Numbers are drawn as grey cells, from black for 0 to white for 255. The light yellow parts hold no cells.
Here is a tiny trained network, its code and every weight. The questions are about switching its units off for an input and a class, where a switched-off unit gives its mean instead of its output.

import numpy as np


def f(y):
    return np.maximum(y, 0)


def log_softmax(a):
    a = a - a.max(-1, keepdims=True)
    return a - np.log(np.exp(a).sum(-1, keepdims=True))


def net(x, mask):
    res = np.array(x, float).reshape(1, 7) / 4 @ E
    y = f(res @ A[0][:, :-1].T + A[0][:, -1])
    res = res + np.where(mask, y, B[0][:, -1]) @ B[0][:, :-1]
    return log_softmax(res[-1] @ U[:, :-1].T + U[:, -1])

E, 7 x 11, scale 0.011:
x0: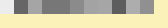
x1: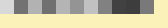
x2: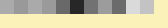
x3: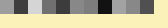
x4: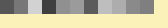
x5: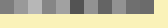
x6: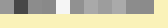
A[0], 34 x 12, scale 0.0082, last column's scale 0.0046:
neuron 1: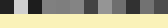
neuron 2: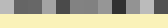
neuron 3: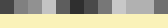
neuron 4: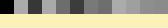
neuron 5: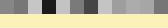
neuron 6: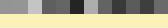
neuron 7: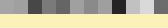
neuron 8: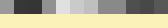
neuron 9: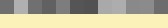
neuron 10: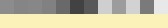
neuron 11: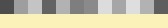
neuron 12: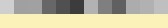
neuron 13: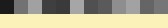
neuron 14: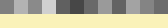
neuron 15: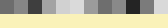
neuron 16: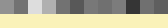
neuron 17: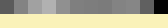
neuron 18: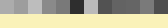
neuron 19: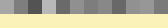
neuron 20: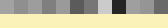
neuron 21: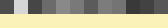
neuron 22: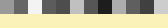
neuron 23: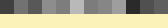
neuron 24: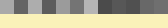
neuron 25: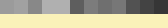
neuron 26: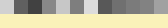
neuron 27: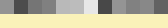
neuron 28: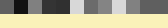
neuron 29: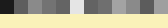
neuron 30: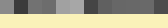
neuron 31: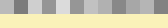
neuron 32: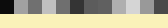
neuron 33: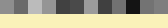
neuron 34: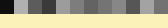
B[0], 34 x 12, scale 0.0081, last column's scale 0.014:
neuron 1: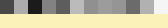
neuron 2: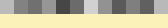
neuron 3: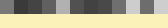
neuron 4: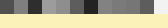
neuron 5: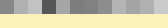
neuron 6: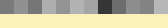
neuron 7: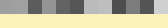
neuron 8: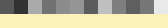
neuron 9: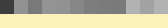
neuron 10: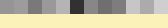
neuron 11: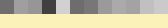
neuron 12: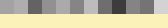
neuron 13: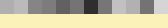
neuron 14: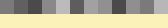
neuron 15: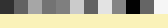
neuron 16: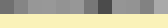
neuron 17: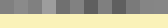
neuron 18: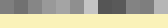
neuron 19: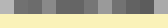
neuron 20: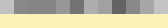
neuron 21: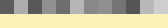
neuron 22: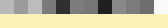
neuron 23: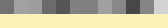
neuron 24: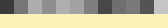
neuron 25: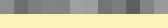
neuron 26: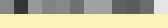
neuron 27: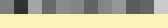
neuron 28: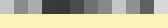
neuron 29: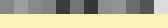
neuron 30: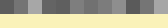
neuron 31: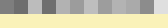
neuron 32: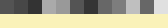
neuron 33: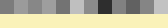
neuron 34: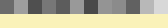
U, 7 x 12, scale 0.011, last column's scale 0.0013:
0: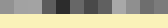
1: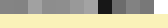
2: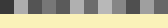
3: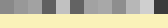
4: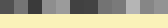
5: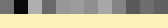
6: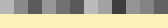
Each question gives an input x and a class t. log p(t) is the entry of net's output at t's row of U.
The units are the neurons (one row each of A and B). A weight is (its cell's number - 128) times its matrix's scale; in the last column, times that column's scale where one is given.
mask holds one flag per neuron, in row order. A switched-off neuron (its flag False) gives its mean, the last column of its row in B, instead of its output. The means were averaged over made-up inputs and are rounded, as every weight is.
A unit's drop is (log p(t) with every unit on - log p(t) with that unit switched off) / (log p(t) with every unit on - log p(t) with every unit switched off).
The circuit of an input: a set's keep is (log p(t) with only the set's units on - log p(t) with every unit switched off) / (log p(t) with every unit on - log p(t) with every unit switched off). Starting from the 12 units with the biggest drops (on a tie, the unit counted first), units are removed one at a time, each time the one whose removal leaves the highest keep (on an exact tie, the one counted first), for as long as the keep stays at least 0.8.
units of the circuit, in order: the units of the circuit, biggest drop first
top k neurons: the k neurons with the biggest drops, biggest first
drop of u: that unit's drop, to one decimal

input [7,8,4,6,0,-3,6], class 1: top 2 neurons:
neuron 12; neuron 15
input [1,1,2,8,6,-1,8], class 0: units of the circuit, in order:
neuron 22
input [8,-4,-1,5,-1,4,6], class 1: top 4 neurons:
neuron 15; neuron 22; neuron 8; neuron 12
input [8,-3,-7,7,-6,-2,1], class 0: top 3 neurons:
neuron 22; neuron 28; neuron 31
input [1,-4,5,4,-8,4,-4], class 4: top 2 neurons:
neuron 32; neuron 3
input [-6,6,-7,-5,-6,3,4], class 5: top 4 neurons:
neuron 8; neuron 26; neuron 27; neuron 4
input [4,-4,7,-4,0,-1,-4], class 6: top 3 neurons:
neuron 7; neuron 2; neuron 12
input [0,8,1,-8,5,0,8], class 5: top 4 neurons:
neuron 8; neuron 15; neuron 26; neuron 27
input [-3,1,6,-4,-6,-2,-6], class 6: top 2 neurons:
neuron 7; neuron 2
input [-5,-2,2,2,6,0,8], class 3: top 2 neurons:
neuron 11; neuron 5
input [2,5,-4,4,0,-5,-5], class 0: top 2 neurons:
neuron 28; neuron 22
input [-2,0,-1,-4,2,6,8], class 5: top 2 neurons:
neuron 15; neuron 8
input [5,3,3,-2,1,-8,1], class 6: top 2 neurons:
neuron 7; neuron 2
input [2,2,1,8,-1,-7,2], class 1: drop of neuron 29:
0.3
